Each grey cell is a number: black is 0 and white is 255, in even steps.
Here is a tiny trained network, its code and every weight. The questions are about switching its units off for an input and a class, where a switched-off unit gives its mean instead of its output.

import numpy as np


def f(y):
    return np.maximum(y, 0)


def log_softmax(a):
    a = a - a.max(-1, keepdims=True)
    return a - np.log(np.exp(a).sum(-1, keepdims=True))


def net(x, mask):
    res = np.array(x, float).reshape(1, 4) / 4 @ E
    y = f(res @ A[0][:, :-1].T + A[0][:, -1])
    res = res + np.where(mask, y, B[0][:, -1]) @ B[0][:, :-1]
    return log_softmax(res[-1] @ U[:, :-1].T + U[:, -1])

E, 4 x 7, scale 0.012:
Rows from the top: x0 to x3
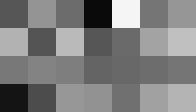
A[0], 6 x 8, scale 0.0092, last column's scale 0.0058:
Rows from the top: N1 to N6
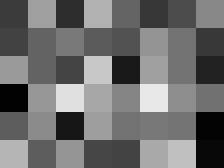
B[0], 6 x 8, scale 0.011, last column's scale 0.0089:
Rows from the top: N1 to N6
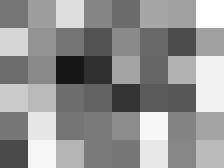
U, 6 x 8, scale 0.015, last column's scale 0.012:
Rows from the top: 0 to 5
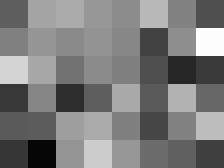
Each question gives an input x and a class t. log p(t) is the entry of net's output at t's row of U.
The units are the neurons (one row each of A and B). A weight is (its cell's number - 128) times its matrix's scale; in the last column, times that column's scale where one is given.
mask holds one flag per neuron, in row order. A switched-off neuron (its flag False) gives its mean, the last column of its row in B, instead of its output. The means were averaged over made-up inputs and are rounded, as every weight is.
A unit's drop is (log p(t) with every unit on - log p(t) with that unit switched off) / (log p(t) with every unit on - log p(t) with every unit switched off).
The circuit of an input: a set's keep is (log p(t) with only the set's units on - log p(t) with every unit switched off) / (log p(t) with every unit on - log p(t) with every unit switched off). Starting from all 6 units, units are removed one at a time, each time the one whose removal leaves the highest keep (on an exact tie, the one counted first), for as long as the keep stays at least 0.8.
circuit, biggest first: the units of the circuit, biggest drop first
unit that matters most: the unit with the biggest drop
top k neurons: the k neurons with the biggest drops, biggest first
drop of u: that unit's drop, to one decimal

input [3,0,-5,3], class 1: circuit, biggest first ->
(N3; N4; N6)
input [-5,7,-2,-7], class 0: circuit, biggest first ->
(N6)
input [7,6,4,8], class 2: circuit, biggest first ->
(N4; N2)
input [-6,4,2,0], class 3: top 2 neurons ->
(N3; N1)
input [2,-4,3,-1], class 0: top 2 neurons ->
(N3; N4)
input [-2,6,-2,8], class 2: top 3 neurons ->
(N4; N2; N1)
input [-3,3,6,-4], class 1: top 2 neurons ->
(N4; N2)
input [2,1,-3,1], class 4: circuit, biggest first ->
(N3; N6; N5)
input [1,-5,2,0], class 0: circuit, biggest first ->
(N1; N3)
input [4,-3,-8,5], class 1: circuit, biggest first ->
(N3; N4)
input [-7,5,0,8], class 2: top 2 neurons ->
(N4; N2)
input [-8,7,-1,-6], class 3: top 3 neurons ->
(N3; N1; N4)
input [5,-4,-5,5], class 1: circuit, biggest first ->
(N3; N4)
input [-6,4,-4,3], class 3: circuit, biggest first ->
(N3)
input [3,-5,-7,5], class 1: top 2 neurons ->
(N4; N6)
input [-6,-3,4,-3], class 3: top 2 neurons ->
(N3; N4)
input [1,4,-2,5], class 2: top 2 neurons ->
(N4; N1)
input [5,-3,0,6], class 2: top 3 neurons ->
(N4; N3; N2)
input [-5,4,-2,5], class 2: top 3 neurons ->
(N4; N1; N2)
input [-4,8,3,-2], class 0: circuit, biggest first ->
(N6)
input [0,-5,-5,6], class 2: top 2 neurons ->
(N4; N6)
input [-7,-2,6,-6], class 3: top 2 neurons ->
(N3; N4)
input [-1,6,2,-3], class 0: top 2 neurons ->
(N6; N4)
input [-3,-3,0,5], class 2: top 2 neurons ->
(N4; N2)
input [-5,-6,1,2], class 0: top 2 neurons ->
(N1; N5)
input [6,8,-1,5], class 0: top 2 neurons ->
(N6; N3)
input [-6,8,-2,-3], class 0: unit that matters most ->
N6
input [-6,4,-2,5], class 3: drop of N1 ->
0.2
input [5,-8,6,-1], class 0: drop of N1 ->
0.3
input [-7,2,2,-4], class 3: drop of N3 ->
0.6
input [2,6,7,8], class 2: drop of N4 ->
0.7
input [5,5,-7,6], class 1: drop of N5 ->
0.1
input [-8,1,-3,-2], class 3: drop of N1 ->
0.0
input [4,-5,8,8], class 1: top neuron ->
(N1)
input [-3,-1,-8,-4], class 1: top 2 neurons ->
(N4; N2)
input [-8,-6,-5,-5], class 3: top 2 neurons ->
(N3; N4)
